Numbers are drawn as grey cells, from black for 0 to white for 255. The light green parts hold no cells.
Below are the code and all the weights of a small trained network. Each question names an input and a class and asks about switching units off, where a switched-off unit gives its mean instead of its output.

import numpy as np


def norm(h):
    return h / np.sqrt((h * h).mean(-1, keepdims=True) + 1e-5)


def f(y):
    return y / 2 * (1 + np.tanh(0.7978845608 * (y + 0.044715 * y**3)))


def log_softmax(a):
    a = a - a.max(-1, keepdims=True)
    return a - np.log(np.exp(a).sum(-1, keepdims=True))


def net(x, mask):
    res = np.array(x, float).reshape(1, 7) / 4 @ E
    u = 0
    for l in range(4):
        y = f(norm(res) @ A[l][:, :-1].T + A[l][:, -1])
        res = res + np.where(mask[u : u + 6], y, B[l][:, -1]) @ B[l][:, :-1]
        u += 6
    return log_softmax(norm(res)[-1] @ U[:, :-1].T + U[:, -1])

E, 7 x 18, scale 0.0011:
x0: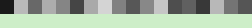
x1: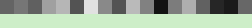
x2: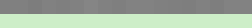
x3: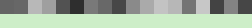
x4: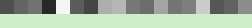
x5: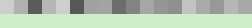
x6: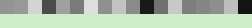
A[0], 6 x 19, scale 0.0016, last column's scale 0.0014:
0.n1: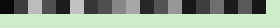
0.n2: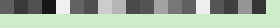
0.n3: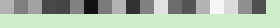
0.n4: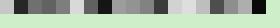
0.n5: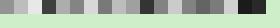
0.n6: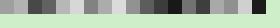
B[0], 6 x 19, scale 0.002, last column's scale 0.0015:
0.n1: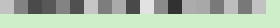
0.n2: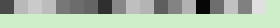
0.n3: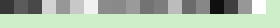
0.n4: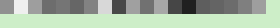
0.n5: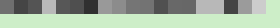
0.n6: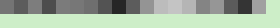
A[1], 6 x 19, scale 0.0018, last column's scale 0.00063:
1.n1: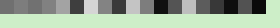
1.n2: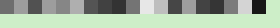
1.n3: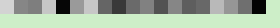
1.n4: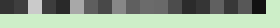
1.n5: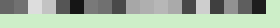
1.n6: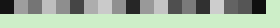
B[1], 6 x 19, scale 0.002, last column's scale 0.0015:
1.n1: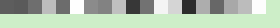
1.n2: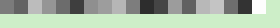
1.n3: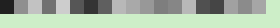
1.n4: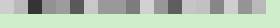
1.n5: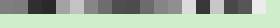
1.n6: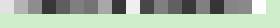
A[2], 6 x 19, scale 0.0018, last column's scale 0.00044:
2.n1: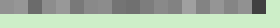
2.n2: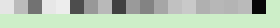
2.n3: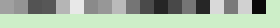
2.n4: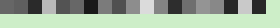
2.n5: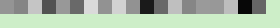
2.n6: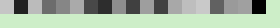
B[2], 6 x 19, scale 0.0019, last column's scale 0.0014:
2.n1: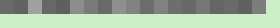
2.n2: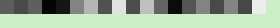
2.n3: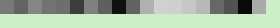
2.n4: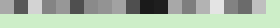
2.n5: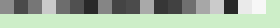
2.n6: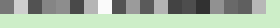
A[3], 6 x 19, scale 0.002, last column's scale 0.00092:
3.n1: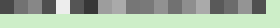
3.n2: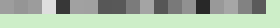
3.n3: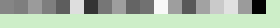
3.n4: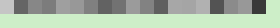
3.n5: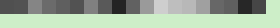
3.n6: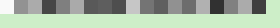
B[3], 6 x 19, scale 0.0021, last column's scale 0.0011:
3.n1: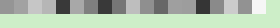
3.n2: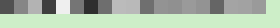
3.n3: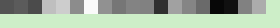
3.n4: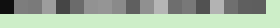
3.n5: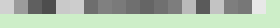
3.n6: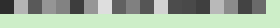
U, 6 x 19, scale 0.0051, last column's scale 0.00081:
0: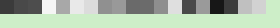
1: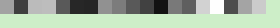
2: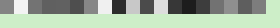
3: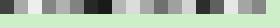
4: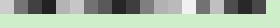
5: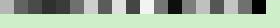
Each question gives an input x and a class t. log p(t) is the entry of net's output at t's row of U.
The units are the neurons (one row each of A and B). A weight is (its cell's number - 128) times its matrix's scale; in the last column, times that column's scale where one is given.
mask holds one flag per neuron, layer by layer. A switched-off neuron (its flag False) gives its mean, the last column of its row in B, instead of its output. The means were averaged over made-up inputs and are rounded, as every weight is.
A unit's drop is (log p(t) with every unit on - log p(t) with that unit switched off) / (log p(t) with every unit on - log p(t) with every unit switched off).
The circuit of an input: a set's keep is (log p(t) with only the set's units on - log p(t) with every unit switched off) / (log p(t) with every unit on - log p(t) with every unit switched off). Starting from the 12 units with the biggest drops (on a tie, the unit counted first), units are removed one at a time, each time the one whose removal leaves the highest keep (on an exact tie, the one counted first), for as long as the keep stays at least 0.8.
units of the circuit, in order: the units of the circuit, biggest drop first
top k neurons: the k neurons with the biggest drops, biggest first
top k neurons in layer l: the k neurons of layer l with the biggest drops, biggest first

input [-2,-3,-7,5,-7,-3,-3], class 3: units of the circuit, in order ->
1.n3
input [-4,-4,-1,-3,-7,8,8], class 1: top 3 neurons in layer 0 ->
0.n2; 0.n5; 0.n1
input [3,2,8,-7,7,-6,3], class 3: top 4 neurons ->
0.n2; 1.n5; 3.n1; 2.n2
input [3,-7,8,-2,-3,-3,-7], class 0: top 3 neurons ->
3.n3; 0.n3; 2.n5
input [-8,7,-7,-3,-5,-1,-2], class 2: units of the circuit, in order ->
3.n6; 0.n4
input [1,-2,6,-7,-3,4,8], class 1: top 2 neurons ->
2.n5; 1.n5
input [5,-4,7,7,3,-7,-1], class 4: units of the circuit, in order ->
1.n5; 3.n5
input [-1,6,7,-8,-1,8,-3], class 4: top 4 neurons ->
2.n3; 0.n3; 1.n4; 0.n6
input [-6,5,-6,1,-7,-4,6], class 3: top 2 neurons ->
1.n3; 3.n2
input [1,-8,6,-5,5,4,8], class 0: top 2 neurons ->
3.n3; 0.n3
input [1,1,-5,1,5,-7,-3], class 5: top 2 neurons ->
0.n1; 1.n3
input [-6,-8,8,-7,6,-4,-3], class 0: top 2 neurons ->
3.n3; 1.n5
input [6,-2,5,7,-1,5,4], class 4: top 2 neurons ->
1.n5; 3.n5
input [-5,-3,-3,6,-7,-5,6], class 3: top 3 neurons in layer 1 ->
1.n3; 1.n2; 1.n6
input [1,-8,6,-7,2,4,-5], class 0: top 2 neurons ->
3.n3; 1.n5
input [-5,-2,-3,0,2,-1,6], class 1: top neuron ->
2.n5
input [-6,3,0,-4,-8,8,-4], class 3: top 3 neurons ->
1.n3; 3.n2; 1.n6
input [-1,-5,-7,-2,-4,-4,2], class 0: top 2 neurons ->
0.n2; 2.n2
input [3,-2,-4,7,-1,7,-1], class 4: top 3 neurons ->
1.n5; 3.n5; 0.n1
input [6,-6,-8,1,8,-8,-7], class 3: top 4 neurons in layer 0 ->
0.n2; 0.n5; 0.n4; 0.n3
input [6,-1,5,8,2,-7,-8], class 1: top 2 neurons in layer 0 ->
0.n6; 0.n4
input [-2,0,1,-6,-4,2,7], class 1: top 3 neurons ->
2.n5; 1.n5; 0.n5
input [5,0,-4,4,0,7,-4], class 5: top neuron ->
2.n2
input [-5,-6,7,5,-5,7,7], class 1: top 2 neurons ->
1.n1; 2.n5
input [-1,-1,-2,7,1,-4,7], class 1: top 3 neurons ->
2.n5; 0.n5; 0.n6
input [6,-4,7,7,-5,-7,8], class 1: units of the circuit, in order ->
2.n5; 0.n5
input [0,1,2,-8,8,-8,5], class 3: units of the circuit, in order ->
0.n2
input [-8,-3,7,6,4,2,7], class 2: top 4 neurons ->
3.n6; 1.n2; 2.n6; 2.n4
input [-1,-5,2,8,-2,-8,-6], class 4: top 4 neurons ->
1.n5; 3.n5; 2.n2; 1.n1
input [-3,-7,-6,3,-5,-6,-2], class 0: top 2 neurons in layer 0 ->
0.n2; 0.n3
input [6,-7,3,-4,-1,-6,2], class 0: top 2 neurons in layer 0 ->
0.n3; 0.n4
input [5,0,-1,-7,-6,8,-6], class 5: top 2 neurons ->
2.n2; 1.n5
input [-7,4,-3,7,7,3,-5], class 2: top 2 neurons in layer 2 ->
2.n6; 2.n3
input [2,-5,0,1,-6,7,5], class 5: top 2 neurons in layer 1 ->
1.n1; 1.n2
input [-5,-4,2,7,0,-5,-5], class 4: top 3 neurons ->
1.n5; 1.n6; 1.n1
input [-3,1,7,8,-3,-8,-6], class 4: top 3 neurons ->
1.n5; 3.n5; 2.n2
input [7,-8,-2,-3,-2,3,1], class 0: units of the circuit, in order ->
3.n3
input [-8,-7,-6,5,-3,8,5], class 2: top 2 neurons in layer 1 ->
1.n1; 1.n4
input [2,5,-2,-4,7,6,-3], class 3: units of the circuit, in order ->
3.n1; 0.n2
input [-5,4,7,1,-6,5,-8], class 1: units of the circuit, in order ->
2.n4; 1.n2
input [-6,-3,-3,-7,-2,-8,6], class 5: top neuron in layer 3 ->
3.n5
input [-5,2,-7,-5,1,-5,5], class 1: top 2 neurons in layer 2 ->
2.n5; 2.n2
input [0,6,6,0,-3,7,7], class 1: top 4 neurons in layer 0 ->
0.n3; 0.n5; 0.n1; 0.n2
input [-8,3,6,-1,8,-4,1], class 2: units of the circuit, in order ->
3.n6; 0.n4
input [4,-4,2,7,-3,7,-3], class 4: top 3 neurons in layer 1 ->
1.n5; 1.n4; 1.n1
